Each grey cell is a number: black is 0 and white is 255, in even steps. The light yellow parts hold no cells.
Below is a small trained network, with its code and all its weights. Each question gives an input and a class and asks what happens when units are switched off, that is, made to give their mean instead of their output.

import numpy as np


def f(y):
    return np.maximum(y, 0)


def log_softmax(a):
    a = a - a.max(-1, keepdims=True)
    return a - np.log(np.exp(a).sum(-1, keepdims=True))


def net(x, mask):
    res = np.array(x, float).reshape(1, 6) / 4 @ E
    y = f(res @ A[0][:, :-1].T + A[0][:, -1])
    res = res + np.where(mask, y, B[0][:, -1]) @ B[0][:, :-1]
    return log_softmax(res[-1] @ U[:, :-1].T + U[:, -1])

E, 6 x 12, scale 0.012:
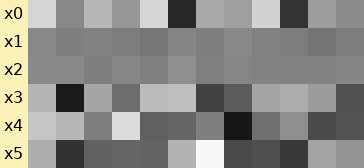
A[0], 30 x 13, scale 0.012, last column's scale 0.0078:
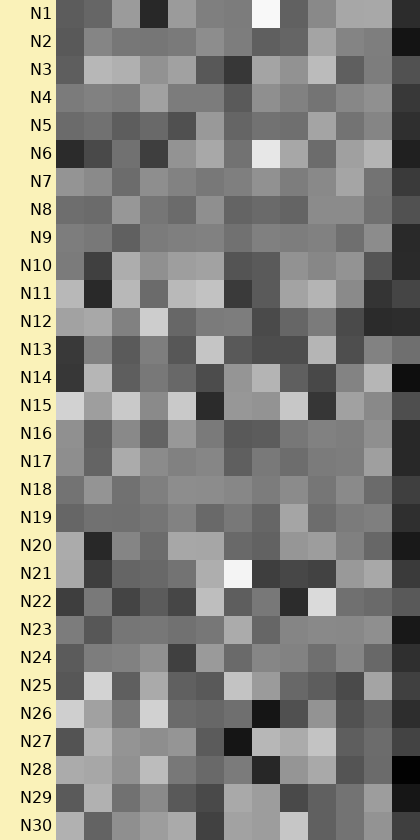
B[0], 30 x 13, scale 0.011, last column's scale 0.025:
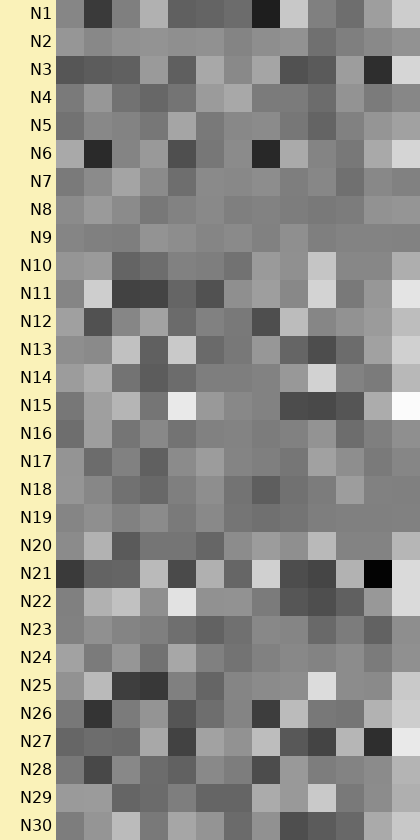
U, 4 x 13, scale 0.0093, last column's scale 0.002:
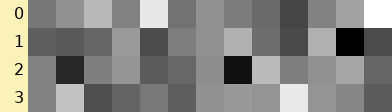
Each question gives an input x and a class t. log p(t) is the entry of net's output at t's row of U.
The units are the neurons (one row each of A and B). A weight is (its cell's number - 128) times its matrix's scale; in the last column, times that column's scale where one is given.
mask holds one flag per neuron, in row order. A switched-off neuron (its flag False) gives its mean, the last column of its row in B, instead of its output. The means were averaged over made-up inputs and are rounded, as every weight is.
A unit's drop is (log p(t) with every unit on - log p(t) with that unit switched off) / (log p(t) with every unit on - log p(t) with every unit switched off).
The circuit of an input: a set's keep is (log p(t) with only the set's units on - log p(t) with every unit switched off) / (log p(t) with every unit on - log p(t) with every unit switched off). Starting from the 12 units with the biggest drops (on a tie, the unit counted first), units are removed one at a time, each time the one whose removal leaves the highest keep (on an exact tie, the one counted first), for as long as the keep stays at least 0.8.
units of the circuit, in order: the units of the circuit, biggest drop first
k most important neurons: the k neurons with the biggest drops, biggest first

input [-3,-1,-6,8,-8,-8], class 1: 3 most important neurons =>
(N27; N3; N26)
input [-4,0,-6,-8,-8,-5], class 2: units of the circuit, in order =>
(N6)
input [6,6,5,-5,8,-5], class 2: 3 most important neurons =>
(N26; N12; N28)
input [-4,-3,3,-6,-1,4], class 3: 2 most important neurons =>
(N25; N15)
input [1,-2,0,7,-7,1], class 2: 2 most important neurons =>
(N6; N1)
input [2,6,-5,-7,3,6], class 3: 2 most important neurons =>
(N25; N27)
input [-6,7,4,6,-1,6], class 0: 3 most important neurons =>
(N22; N13; N27)
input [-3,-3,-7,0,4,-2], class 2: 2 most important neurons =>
(N15; N26)
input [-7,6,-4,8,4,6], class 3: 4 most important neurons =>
(N11; N20; N15; N10)
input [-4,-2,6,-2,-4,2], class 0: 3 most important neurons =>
(N22; N26; N13)
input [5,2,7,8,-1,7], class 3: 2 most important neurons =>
(N11; N20)
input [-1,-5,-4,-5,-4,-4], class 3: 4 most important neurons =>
(N21; N14; N25; N29)
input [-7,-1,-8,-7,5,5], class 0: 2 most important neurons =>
(N22; N13)
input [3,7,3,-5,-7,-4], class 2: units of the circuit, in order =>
(N1)
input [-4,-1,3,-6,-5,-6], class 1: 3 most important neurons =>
(N27; N3; N11)
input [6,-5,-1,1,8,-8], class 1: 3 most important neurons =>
(N27; N3; N6)
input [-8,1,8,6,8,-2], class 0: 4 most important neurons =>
(N22; N13; N6; N1)
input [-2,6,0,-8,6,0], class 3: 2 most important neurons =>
(N25; N29)
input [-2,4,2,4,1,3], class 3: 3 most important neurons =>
(N27; N3; N11)
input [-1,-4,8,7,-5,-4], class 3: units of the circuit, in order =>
(N11)
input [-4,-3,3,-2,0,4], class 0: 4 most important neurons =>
(N27; N22; N3; N13)
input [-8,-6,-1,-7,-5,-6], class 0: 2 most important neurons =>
(N22; N13)
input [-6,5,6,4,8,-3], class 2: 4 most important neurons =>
(N26; N12; N15; N28)
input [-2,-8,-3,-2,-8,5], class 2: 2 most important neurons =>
(N6; N1)
